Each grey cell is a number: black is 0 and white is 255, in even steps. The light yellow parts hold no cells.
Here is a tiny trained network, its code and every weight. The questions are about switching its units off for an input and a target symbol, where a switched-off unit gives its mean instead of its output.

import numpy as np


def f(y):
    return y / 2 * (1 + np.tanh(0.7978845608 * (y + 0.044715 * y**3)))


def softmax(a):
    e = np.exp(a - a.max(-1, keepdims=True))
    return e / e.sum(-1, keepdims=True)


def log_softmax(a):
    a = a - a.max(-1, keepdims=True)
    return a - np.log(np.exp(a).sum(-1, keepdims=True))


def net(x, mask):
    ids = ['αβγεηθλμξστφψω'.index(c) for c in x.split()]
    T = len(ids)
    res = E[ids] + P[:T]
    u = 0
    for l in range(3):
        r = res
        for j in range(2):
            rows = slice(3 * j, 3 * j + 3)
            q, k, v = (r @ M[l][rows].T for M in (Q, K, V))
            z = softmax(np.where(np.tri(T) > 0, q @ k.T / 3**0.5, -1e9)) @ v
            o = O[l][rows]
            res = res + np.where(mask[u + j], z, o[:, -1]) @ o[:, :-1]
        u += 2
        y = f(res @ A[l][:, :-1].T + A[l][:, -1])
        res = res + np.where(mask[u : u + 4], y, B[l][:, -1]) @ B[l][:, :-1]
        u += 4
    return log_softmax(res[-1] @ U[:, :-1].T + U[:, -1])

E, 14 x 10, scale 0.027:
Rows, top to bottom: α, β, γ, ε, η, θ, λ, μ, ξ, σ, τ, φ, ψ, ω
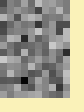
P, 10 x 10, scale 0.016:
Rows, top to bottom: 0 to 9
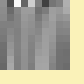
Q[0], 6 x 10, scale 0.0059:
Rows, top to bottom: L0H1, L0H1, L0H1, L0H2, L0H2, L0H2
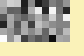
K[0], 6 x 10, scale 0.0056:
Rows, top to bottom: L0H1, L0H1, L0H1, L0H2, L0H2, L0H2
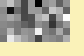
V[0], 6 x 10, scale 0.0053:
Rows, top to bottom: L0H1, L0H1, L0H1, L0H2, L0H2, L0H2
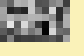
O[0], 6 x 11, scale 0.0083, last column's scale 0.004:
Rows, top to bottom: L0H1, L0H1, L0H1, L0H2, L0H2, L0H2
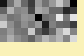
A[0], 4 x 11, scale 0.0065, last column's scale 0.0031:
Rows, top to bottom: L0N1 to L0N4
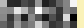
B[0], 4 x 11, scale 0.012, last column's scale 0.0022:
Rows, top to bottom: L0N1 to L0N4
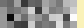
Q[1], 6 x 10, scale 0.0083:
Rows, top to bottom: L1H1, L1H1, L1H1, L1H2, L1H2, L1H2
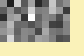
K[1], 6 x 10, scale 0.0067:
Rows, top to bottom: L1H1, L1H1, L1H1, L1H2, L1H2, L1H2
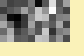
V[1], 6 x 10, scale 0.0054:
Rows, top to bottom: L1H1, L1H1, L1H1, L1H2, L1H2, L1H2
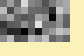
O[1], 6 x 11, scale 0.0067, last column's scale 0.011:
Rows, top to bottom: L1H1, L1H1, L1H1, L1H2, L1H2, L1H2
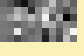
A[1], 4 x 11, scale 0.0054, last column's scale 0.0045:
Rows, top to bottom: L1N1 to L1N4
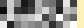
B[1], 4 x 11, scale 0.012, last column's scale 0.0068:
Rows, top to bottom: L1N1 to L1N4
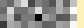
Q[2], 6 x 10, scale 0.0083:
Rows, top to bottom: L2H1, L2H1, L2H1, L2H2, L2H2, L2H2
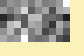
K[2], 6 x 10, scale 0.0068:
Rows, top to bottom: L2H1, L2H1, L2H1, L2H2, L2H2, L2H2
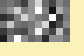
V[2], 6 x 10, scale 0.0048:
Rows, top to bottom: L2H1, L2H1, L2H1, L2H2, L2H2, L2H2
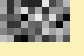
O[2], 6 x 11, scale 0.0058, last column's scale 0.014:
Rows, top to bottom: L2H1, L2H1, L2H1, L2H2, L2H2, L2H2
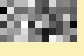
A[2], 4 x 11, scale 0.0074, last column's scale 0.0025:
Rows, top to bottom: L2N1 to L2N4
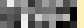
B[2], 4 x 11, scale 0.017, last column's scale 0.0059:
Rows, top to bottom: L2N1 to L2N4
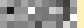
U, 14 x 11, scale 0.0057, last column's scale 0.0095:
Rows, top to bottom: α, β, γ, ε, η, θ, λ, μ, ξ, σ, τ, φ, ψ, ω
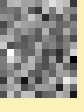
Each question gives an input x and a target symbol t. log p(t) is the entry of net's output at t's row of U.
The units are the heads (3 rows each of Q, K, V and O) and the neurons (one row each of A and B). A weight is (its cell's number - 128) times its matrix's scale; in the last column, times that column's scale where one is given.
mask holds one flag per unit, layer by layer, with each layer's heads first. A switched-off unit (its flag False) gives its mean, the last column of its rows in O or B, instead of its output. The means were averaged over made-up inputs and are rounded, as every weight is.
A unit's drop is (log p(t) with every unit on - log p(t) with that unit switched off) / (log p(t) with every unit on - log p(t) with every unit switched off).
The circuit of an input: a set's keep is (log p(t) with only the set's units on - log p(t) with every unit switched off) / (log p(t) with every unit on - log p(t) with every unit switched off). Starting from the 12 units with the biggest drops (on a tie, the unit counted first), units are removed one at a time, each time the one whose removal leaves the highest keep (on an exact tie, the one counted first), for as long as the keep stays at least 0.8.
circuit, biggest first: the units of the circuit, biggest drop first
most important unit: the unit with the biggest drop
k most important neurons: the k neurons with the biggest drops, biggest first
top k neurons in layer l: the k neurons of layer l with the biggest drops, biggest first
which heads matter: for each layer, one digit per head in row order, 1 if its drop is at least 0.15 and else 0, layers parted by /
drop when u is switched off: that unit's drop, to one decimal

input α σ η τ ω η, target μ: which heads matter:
10 / 10 / 11
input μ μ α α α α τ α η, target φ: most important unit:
L0H2
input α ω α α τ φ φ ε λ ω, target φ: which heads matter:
11 / 01 / 01
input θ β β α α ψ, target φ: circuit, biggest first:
L0N2, L2N3, L1H1
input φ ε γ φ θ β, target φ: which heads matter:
10 / 01 / 01
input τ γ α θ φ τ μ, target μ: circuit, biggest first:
L2H1, L2N1
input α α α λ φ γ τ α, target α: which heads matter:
01 / 00 / 10
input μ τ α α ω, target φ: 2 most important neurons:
L1N4, L2N3
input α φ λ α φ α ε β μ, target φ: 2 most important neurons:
L0N1, L1N4
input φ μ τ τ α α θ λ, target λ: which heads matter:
11 / 10 / 10
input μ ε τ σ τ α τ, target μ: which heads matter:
01 / 00 / 10
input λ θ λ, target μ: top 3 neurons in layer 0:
L0N3, L0N1, L0N2
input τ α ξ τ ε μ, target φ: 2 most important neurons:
L1N4, L2N4
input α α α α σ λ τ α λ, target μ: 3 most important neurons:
L0N3, L1N1, L1N2
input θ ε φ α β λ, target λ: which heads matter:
10 / 10 / 10
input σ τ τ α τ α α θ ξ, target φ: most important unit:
L0N2
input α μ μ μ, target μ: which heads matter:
10 / 10 / 11
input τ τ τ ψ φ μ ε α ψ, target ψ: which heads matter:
10 / 11 / 11
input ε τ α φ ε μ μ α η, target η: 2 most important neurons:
L0N2, L0N3
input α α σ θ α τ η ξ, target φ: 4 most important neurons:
L0N2, L2N3, L1N4, L2N1
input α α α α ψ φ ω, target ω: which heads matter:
00 / 10 / 00
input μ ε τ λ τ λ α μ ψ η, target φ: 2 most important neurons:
L2N3, L1N4
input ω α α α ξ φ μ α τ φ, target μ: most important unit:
L0H2
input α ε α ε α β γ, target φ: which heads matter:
00 / 00 / 00
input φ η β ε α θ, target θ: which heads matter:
10 / 10 / 00
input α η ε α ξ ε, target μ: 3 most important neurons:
L1N2, L0N3, L2N1
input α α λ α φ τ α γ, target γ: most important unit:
L0N3
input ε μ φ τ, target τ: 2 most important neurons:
L0N3, L1N1
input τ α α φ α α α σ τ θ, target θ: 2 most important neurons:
L1N3, L2N1
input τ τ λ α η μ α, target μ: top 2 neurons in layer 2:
L2N3, L2N2
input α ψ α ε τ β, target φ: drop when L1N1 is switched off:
0.1
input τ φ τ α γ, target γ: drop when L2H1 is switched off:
0.5
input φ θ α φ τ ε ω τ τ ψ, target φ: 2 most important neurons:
L0N2, L1N1
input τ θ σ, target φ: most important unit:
L2N3
